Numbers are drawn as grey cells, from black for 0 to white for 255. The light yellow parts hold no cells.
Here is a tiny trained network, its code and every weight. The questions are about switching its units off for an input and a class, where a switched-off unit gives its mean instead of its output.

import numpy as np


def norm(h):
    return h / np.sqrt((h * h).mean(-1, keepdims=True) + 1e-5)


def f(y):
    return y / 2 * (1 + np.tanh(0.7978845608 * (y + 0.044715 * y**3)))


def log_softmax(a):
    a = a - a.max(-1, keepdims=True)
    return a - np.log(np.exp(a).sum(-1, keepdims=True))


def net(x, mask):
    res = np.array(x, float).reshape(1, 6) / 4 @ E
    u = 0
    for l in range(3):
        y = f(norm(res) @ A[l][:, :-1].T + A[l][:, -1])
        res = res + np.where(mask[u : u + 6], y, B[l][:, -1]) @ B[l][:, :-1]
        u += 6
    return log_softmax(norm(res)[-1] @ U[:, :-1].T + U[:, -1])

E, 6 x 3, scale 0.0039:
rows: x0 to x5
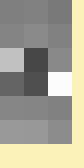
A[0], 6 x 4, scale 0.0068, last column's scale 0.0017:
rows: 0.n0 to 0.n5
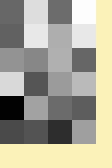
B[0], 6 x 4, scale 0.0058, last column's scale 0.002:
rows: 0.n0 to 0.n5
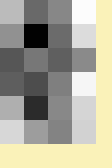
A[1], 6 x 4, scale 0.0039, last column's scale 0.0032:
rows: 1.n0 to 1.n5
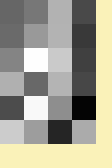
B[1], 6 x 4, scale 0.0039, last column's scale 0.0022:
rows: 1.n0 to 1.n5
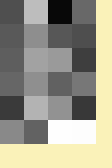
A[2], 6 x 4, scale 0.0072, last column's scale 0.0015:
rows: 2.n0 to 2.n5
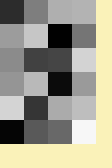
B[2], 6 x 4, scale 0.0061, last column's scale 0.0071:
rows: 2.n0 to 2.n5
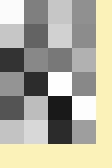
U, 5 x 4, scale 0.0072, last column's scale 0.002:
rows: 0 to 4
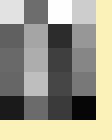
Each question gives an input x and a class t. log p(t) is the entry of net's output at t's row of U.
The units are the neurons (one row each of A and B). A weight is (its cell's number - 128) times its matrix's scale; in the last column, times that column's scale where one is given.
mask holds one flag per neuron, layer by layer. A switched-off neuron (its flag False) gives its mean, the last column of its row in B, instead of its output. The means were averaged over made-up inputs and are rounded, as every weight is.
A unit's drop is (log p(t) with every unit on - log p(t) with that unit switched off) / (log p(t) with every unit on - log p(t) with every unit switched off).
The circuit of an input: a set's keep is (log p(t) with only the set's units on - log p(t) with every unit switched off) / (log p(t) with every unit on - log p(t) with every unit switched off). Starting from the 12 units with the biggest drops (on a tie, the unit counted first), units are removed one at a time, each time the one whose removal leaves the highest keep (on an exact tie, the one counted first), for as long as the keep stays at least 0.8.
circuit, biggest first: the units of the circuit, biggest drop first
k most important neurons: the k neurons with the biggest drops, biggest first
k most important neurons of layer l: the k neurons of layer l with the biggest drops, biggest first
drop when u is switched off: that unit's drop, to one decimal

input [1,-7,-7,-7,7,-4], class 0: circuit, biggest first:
2.n3, 2.n1
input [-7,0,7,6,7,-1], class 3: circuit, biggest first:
1.n5, 2.n3, 2.n4
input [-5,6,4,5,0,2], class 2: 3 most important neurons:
1.n5, 2.n5, 2.n3
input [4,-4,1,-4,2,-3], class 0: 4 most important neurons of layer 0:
0.n5, 0.n1, 0.n3, 0.n4
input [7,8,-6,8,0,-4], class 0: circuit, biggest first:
2.n0
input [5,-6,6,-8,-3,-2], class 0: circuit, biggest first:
2.n3, 2.n1, 0.n1
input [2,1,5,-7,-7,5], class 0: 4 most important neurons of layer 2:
2.n3, 2.n1, 2.n5, 2.n4
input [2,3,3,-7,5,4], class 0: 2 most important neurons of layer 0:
0.n4, 0.n1
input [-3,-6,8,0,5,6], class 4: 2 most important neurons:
0.n3, 2.n5
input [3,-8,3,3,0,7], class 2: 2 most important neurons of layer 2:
2.n5, 2.n0
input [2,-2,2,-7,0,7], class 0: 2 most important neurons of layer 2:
2.n3, 2.n1
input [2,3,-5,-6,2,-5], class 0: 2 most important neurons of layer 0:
0.n3, 0.n5
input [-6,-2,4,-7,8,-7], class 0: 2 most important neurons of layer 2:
2.n3, 2.n1
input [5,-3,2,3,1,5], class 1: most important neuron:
1.n5
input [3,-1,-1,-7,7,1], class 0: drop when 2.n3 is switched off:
0.2
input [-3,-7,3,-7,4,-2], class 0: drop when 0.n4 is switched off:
0.2
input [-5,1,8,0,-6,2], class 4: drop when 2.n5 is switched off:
0.1
